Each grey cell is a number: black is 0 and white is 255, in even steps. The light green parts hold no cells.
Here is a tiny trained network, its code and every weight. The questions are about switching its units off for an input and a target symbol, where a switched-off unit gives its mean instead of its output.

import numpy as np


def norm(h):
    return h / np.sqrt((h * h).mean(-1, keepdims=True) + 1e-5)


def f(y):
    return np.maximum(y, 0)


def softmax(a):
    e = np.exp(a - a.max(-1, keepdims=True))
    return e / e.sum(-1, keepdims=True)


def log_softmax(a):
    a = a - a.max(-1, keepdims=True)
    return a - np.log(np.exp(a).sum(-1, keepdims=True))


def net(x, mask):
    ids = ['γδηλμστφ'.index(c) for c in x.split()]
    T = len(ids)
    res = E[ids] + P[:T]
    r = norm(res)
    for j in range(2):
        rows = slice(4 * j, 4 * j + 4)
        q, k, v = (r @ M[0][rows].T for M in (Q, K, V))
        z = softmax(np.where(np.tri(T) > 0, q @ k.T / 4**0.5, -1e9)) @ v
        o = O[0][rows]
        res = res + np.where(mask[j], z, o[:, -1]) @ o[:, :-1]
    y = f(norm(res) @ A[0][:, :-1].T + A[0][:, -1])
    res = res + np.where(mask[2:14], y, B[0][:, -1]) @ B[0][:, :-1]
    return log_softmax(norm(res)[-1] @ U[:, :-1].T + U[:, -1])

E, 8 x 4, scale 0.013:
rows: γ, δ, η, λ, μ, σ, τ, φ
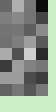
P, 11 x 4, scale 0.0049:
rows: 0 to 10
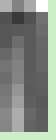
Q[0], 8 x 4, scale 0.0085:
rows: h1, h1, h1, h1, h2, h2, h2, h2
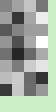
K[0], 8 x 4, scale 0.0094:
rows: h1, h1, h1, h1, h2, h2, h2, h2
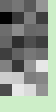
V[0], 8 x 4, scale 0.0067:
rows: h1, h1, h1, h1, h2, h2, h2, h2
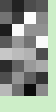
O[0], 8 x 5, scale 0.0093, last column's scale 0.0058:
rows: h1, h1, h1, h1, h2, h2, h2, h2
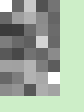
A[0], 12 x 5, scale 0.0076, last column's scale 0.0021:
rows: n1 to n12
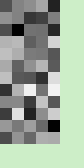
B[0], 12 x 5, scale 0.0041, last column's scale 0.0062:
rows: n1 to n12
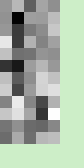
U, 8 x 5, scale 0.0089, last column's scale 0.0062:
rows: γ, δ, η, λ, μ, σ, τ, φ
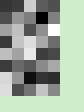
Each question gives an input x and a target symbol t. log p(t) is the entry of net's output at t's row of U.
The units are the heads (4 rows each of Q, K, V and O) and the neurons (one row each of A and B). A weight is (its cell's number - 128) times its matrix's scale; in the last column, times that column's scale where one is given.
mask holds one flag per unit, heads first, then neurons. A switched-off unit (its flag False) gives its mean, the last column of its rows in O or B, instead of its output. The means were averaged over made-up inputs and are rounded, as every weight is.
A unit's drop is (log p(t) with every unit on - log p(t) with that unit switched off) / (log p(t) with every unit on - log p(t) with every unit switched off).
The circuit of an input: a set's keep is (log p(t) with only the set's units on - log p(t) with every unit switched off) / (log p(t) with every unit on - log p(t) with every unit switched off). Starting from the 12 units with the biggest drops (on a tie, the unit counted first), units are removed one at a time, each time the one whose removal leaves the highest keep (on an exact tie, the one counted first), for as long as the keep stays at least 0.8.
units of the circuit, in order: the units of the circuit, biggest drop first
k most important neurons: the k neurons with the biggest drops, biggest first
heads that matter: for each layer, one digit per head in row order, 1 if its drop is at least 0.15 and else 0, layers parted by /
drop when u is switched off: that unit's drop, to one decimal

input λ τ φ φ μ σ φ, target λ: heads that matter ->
10
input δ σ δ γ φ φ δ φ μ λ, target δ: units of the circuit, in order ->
(h1)
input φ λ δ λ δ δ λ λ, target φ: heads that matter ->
10
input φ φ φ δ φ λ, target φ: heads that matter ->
00
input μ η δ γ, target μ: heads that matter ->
10
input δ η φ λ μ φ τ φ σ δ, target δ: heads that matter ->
11
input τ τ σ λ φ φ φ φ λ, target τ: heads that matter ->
11
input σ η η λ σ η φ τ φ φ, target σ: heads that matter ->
10
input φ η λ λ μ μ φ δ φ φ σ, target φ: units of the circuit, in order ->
(n8; h1)
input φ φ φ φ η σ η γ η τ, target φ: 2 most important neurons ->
(n7; n2)
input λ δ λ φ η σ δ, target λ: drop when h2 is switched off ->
0.0
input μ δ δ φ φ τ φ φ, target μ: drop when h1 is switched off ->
0.5
